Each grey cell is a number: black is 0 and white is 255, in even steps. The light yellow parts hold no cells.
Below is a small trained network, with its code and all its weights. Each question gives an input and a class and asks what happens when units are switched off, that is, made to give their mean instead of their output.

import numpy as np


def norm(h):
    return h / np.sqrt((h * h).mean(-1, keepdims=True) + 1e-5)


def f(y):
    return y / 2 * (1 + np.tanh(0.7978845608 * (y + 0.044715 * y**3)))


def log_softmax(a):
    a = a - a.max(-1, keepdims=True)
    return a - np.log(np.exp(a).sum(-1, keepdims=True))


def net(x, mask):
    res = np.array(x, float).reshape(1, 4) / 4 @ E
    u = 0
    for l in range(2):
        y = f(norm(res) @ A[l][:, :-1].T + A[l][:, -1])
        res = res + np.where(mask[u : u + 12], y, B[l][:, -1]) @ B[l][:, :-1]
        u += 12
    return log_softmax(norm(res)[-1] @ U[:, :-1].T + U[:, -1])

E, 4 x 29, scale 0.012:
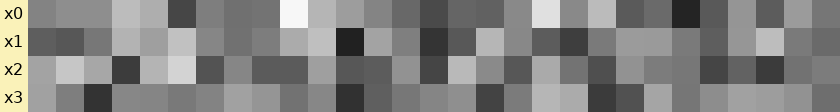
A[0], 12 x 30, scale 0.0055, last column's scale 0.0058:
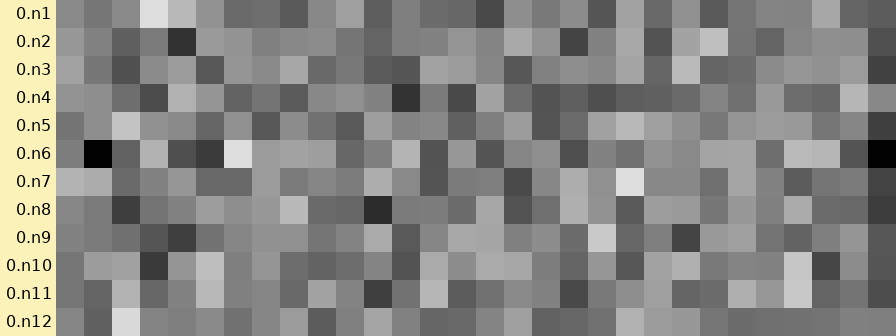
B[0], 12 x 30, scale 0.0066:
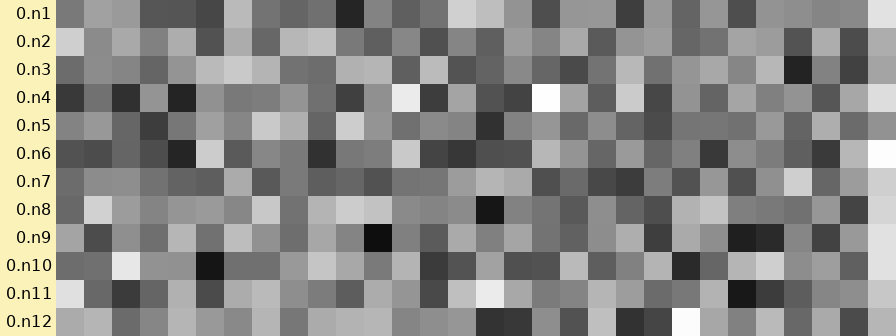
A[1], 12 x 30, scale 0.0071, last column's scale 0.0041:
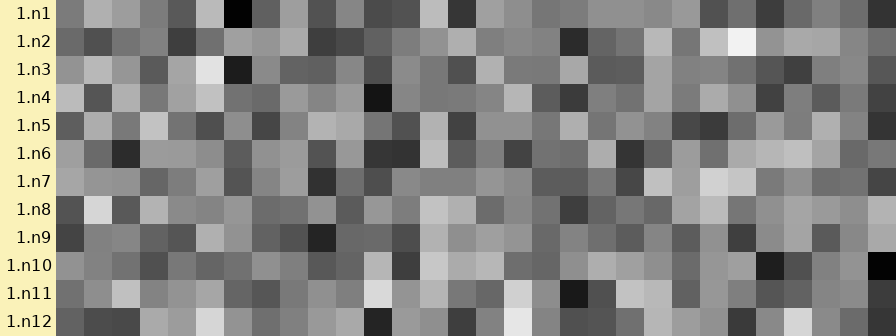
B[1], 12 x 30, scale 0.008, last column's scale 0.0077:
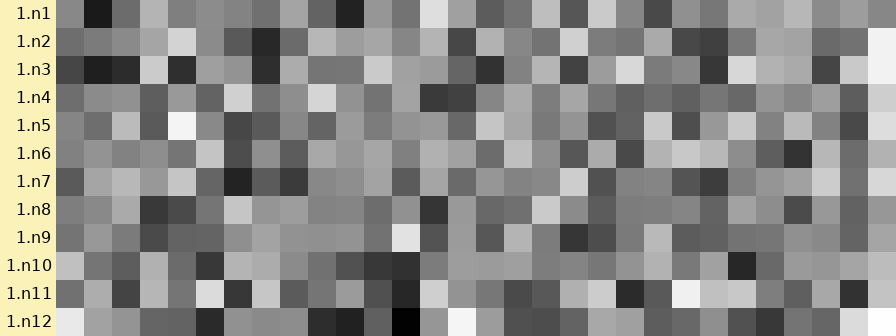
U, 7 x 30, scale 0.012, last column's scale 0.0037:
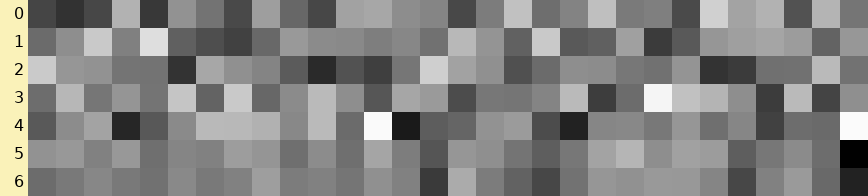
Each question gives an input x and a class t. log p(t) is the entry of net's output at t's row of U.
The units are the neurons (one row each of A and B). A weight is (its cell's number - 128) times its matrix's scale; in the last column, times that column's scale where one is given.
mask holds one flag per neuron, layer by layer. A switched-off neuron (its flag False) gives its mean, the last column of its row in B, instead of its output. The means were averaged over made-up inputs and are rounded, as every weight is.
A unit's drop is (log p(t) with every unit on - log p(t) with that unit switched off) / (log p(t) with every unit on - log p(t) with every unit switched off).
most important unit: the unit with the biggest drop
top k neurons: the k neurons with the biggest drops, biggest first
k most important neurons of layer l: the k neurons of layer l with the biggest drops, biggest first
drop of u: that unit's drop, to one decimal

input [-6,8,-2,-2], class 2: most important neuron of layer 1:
[1.n12]
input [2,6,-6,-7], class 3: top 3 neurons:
[1.n11 0.n4 1.n3]
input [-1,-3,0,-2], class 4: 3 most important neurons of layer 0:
[0.n9 0.n11 0.n1]
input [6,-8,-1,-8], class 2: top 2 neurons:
[1.n10 0.n7]
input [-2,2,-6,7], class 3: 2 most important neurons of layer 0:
[0.n8 0.n4]
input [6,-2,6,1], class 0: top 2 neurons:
[1.n3 0.n10]
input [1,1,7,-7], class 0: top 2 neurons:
[1.n3 0.n8]
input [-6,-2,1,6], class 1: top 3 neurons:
[1.n7 0.n10 0.n12]
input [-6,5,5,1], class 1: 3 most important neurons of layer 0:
[0.n10 0.n6 0.n9]
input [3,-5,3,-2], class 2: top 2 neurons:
[0.n6 1.n10]
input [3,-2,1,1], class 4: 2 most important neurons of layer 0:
[0.n7 0.n10]
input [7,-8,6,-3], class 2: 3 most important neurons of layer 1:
[1.n10 1.n2 1.n7]
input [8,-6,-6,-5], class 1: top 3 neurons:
[1.n5 1.n3 0.n4]
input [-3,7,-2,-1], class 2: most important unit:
1.n12
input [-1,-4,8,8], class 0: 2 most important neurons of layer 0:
[0.n12 0.n4]
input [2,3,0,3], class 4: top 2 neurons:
[0.n1 1.n8]
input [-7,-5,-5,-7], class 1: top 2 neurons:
[1.n2 0.n8]
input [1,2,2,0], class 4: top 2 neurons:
[1.n12 0.n1]
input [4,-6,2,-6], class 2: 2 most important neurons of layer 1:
[1.n10 1.n6]
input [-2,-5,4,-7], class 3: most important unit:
1.n11
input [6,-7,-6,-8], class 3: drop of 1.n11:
0.7
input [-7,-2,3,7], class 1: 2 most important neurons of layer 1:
[1.n7 1.n2]
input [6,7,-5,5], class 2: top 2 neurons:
[1.n12 0.n10]
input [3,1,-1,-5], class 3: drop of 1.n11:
0.2
